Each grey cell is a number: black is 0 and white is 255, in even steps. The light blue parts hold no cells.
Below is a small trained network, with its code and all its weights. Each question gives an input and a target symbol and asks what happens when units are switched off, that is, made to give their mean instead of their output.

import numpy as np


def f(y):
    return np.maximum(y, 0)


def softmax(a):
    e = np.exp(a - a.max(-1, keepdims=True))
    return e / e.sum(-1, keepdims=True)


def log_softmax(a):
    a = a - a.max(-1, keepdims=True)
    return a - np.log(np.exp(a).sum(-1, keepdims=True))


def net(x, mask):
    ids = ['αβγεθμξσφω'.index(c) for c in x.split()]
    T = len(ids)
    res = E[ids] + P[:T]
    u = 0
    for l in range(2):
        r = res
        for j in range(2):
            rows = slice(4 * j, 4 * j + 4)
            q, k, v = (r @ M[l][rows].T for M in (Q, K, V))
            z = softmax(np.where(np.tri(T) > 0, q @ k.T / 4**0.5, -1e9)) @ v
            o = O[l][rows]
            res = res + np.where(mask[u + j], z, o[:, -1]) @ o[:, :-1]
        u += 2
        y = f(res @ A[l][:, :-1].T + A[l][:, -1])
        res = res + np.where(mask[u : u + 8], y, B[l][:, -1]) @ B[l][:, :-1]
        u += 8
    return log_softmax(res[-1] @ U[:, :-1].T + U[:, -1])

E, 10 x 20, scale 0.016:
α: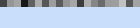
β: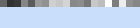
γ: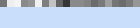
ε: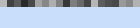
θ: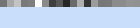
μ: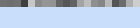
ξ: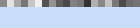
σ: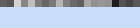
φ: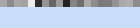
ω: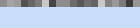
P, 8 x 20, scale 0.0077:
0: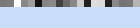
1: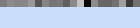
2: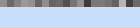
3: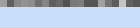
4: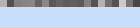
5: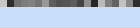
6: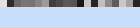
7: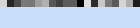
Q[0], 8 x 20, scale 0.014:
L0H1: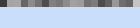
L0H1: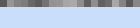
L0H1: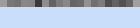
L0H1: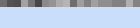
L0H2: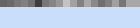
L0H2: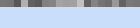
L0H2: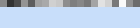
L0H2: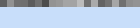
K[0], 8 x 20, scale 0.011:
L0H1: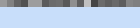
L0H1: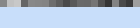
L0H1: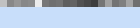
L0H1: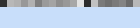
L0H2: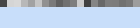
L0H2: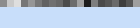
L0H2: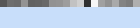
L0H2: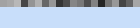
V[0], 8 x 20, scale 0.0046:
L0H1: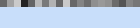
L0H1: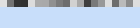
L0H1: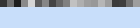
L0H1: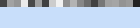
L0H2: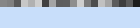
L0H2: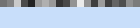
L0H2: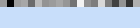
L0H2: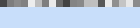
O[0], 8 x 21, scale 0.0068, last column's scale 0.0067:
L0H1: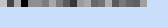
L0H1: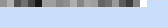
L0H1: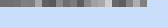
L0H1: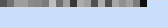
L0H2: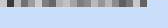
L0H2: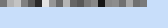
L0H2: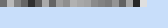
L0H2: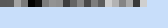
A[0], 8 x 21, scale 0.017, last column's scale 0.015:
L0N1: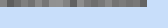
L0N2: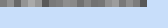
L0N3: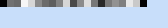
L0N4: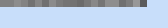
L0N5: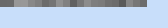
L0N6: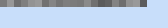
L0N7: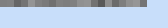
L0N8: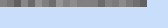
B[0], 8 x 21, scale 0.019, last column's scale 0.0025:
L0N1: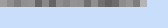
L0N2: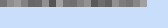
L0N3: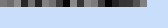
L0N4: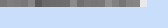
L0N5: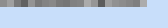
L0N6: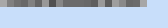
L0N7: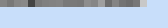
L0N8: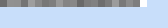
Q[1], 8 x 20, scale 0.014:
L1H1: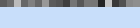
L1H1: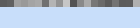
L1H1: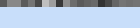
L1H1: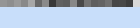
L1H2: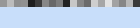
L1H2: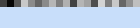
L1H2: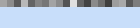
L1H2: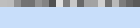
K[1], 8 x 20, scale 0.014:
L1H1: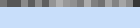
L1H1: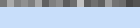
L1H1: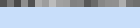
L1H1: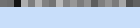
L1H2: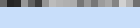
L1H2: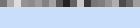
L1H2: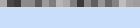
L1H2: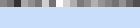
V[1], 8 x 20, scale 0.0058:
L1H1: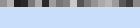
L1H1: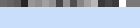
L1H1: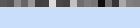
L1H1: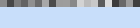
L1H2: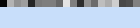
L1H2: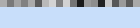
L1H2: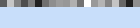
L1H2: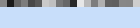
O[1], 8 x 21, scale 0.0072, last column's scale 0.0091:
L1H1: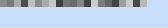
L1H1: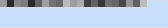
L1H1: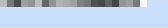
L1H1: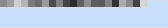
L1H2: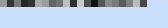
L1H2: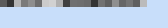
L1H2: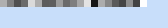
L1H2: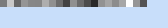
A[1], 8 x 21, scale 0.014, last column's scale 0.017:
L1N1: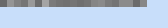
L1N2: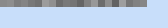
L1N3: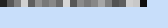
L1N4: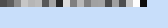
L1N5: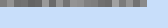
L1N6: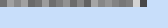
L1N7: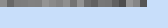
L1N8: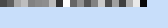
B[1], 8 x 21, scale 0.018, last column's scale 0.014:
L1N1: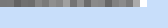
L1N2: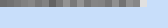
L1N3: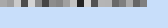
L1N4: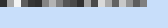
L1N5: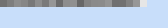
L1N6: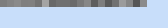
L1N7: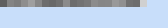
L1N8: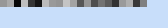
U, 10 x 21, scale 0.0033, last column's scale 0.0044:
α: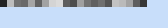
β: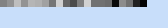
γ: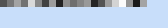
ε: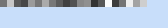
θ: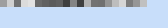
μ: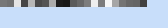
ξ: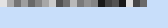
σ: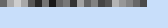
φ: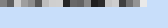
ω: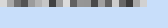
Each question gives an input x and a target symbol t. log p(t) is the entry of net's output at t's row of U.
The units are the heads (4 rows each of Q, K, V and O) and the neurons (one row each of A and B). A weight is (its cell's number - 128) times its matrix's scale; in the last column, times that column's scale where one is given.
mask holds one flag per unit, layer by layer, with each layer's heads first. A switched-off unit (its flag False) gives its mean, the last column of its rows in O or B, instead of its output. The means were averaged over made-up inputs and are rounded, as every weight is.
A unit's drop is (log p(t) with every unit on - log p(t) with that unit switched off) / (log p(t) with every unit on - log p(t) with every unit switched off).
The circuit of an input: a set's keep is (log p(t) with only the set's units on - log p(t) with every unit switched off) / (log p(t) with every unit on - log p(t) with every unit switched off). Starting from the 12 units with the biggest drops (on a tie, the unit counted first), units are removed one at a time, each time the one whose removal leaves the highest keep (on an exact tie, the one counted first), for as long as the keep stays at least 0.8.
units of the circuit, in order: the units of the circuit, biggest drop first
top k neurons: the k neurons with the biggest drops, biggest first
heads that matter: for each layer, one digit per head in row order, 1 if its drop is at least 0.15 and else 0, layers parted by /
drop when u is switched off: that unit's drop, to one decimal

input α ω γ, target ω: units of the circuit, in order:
[L0H2, L0N6]
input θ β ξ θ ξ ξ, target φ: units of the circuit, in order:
[L0H2, L1H2, L1H1]
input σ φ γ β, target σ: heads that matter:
10 / 11
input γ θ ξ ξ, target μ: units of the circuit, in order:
[L0H2, L1H1]
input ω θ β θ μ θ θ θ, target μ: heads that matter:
01 / 11
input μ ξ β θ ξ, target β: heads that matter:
11 / 11
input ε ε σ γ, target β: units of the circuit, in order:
[L0H2, L1H2, L0N5, L1H1]
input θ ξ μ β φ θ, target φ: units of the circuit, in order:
[L0H2, L1H2, L1H1, L0H1]
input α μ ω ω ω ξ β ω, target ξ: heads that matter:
11 / 11
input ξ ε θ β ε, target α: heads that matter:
11 / 11
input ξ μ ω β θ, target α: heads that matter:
11 / 11
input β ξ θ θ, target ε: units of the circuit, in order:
[L1H2, L0H1]
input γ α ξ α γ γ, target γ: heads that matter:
00 / 10
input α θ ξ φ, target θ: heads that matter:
00 / 11
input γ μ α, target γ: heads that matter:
00 / 11
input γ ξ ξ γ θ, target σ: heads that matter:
00 / 01
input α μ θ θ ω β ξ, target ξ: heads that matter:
01 / 11
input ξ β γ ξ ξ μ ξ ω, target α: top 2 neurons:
[L1N1, L0N1]
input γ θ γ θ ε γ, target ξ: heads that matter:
00 / 11
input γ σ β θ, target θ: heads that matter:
11 / 11
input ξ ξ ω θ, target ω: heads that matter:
01 / 00
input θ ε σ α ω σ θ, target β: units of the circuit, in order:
[L0N5, L1H2, L0H2, L1H1]
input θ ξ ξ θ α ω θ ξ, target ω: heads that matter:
01 / 00
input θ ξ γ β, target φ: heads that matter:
01 / 11
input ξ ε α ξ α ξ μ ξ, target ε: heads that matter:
00 / 01
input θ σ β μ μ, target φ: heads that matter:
01 / 11
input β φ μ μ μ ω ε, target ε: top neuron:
[L1N5]
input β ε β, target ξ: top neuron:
[L0N1]
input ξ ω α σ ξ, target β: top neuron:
[L0N5]
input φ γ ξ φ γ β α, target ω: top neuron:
[L0N8]
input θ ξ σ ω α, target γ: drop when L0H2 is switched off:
0.1
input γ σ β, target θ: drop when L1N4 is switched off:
0.0
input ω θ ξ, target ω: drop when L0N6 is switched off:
0.2
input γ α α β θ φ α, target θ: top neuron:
[L0N1]
